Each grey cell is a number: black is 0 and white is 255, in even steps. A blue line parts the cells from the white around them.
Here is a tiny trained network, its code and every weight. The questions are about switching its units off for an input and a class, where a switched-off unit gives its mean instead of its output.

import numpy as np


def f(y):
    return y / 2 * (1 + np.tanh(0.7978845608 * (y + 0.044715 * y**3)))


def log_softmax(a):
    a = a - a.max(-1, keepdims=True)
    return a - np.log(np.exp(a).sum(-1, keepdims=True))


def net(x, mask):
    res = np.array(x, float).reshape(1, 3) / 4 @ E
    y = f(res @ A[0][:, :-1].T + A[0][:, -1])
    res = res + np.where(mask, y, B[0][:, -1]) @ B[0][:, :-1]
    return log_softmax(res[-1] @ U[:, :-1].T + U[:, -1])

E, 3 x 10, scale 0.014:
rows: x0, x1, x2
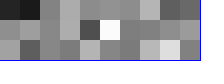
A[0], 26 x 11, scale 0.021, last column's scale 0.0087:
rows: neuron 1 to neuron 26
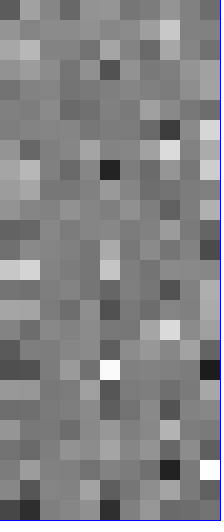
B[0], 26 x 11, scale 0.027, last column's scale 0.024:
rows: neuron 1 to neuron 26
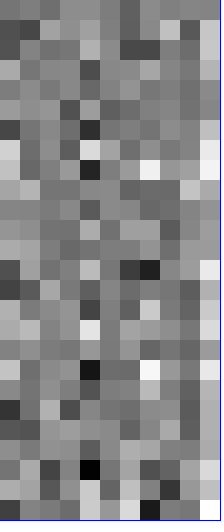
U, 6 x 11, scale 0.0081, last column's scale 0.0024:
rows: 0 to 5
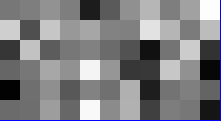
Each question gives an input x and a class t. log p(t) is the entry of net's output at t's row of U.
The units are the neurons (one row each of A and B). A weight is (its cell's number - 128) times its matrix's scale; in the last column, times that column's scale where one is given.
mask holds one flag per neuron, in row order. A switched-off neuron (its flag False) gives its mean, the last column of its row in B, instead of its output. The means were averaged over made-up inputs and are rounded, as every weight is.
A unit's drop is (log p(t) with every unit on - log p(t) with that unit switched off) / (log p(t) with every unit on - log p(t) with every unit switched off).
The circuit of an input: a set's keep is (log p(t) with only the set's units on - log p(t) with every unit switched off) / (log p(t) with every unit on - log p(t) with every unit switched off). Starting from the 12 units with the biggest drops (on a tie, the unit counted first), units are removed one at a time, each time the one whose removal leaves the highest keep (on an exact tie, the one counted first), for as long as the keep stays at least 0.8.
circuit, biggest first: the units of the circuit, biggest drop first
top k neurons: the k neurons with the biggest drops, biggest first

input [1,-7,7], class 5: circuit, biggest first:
neuron 26
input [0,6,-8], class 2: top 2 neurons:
neuron 14; neuron 9
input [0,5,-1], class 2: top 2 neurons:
neuron 9; neuron 14
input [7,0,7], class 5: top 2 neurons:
neuron 26; neuron 9
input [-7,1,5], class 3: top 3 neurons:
neuron 14; neuron 3; neuron 19
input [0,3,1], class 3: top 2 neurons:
neuron 9; neuron 24
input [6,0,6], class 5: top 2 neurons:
neuron 26; neuron 9
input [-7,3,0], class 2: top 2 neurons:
neuron 14; neuron 8
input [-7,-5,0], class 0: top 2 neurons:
neuron 8; neuron 17
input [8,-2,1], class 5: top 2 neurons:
neuron 26; neuron 24
